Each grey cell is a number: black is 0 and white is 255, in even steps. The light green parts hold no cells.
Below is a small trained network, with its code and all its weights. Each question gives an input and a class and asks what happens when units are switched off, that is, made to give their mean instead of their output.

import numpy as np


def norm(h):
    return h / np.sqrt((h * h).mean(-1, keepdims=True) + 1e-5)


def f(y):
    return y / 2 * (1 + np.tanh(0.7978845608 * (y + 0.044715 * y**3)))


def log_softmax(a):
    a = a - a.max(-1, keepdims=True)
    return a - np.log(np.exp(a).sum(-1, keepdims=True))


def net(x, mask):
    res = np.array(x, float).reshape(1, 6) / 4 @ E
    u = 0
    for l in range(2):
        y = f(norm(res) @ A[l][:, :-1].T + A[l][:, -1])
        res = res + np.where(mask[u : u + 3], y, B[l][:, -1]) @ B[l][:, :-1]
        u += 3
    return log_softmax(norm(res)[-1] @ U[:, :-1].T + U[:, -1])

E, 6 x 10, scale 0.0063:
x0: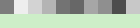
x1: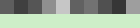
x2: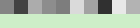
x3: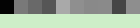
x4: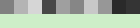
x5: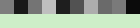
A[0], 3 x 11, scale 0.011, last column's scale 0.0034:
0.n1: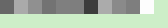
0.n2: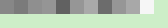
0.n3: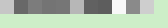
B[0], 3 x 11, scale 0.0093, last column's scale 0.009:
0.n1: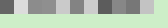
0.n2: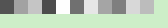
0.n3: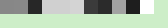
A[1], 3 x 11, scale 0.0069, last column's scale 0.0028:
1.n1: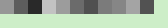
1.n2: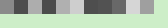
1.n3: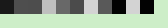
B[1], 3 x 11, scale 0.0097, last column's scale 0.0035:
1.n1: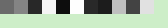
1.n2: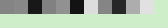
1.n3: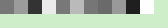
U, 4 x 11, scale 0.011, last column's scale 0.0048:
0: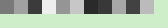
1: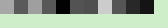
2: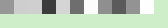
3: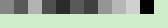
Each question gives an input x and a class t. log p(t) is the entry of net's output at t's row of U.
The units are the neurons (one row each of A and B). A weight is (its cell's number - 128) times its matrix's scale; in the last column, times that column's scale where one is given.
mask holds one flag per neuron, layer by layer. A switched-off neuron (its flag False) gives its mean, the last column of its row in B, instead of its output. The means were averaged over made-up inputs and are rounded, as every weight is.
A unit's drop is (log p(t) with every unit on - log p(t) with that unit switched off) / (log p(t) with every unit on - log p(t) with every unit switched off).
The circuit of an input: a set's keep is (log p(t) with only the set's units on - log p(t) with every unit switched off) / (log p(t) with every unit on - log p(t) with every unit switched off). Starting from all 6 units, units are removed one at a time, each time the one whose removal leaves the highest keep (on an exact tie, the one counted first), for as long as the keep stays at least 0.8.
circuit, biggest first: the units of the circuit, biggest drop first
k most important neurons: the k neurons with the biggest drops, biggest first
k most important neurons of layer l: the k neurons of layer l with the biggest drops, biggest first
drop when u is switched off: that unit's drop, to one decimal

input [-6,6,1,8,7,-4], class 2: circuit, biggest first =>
[0.n3]
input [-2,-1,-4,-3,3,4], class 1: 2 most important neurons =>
[0.n3 0.n2]
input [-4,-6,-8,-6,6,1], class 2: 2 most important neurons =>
[0.n3 1.n1]
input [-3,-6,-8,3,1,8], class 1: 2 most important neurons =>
[0.n3 0.n2]
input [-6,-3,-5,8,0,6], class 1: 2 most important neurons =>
[0.n3 1.n1]
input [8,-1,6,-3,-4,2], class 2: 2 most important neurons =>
[0.n2 1.n3]
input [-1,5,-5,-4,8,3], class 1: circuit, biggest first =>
[0.n2 0.n3]
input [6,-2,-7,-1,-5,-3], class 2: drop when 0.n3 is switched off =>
0.4
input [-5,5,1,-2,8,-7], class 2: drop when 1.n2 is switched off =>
0.0
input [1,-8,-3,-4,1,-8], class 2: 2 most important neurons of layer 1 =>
[1.n1 1.n3]
